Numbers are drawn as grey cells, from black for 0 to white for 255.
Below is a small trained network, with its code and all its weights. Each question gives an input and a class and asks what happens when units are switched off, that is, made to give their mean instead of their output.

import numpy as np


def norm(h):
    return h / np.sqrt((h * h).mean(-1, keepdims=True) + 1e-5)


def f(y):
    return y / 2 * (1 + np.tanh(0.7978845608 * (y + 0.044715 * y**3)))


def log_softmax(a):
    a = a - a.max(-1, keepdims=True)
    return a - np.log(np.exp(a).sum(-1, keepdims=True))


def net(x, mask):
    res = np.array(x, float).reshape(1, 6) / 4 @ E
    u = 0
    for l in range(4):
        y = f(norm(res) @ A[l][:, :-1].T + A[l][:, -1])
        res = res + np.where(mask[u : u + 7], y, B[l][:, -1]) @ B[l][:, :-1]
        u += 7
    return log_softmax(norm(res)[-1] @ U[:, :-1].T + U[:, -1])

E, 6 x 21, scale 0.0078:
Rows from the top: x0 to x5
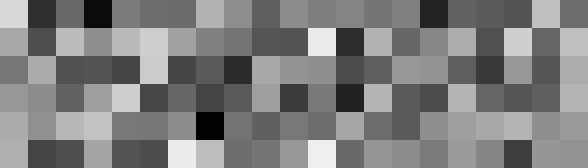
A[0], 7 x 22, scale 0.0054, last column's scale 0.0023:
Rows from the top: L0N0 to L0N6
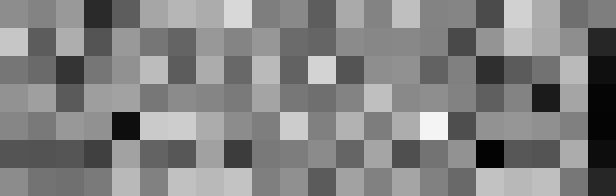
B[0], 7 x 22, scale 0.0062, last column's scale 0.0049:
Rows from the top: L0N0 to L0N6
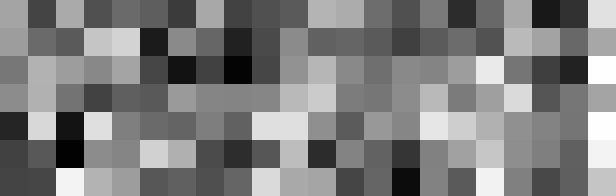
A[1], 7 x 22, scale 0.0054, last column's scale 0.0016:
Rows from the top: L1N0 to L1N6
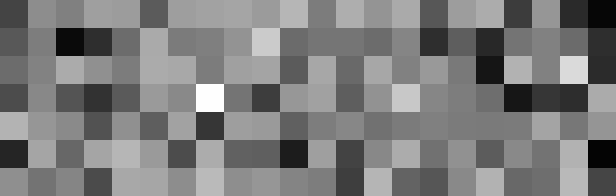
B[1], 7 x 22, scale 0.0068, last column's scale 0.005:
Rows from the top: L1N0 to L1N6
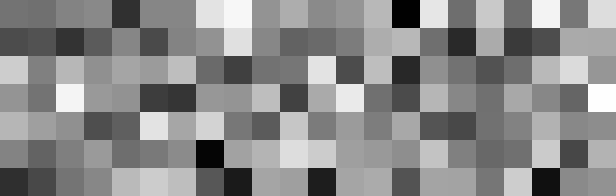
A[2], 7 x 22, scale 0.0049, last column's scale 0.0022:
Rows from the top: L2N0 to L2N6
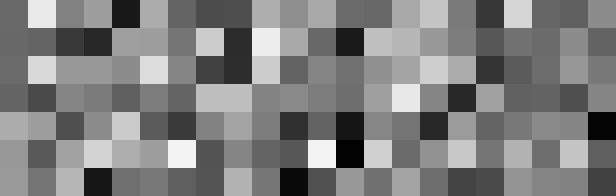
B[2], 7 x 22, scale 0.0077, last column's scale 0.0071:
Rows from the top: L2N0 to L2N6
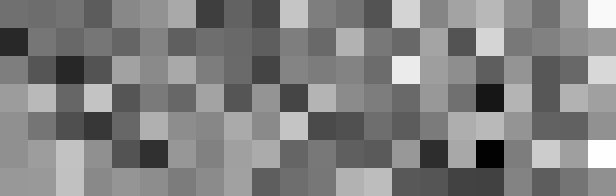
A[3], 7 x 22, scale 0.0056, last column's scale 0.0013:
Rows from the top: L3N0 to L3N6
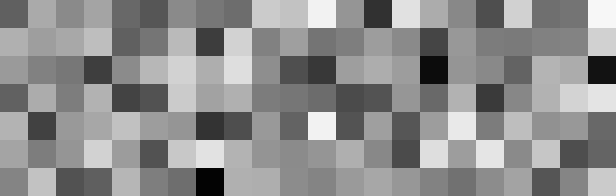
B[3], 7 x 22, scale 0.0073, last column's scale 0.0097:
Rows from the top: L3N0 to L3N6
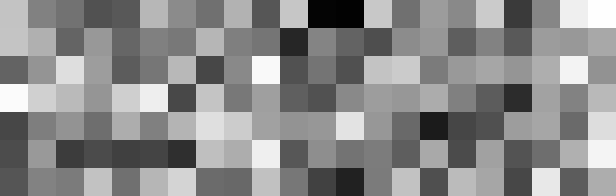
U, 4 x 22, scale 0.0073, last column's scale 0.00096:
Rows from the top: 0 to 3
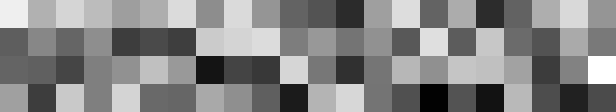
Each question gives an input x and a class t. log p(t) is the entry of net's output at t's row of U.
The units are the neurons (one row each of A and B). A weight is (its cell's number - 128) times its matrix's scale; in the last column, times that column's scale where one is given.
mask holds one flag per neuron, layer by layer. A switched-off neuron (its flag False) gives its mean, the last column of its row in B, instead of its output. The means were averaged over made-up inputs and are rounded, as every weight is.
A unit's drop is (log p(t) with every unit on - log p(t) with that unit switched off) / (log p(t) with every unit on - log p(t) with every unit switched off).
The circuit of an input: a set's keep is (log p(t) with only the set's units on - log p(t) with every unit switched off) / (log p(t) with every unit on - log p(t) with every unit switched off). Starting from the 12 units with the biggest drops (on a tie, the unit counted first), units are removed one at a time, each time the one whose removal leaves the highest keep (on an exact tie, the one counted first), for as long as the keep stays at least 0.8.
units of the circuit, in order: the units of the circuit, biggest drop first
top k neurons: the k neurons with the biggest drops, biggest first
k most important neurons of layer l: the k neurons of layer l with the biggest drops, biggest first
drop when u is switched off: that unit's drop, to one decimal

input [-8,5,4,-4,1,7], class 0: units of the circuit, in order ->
(L2N5)
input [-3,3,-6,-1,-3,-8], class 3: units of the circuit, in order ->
(L0N4, L3N0)
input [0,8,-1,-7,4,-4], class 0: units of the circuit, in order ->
(L0N2, L2N5)
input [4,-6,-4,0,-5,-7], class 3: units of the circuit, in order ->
(L3N0, L3N5)
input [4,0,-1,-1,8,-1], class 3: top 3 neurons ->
(L3N0, L0N1, L2N5)
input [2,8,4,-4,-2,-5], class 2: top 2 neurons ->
(L2N0, L0N2)
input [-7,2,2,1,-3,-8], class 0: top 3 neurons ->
(L1N2, L0N2, L0N5)
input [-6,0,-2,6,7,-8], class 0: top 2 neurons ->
(L0N2, L0N5)
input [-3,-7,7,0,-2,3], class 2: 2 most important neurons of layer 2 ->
(L2N0, L2N5)
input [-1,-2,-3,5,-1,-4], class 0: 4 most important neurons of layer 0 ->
(L0N4, L0N6, L0N2, L0N5)
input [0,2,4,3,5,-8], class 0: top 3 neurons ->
(L0N2, L1N2, L0N5)
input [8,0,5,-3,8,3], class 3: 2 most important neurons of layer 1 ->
(L1N5, L1N6)
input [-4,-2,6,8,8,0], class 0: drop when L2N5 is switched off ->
0.4
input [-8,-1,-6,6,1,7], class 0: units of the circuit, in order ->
(L2N5)
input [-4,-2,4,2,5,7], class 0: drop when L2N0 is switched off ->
0.0
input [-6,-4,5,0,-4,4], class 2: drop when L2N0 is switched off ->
0.2
